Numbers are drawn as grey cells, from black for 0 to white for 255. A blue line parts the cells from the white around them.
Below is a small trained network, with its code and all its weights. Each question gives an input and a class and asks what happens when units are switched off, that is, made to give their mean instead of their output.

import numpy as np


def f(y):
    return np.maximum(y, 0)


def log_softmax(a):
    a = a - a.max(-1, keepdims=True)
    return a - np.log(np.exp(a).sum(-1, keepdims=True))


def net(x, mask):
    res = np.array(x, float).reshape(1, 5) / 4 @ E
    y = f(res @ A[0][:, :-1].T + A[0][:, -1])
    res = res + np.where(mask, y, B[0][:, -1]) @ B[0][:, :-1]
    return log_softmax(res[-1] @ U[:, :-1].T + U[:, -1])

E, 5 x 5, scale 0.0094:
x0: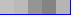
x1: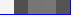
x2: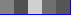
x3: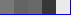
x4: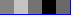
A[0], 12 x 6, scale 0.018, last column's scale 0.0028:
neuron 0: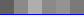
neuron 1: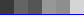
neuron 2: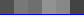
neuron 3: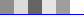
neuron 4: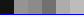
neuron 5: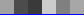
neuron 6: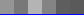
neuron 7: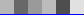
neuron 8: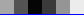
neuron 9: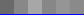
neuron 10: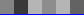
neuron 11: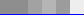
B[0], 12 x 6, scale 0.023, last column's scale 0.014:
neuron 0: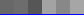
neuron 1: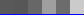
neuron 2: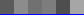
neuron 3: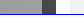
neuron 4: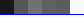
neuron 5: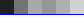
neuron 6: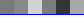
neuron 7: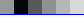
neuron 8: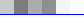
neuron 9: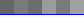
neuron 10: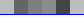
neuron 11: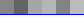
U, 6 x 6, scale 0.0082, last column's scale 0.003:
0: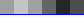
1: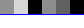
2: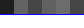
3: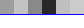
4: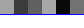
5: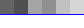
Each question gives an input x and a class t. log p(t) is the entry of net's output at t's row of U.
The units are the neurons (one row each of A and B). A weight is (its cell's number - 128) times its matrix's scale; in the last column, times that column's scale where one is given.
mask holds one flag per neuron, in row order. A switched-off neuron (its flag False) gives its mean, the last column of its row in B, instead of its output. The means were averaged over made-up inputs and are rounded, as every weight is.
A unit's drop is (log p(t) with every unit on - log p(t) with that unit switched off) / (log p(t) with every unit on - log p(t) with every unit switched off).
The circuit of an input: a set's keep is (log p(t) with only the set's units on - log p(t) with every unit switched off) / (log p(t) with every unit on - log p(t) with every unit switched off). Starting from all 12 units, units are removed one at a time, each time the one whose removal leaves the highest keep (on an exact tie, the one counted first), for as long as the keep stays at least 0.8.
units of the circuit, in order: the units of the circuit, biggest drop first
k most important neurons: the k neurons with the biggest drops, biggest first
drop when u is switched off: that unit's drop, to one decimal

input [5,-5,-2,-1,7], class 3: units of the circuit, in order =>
neuron 7; neuron 5
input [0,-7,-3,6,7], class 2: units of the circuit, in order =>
neuron 4
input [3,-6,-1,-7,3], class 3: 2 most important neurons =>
neuron 3; neuron 7
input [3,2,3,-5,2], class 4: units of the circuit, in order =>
neuron 8; neuron 3
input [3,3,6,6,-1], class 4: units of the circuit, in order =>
neuron 3; neuron 10
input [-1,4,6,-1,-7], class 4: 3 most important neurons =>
neuron 10; neuron 3; neuron 8
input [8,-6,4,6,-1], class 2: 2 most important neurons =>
neuron 8; neuron 4
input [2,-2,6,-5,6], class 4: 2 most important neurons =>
neuron 3; neuron 8
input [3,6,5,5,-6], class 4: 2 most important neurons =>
neuron 10; neuron 3
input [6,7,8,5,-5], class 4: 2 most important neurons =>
neuron 10; neuron 3
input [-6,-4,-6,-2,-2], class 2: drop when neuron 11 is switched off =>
0.0
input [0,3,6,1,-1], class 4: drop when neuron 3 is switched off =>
0.1
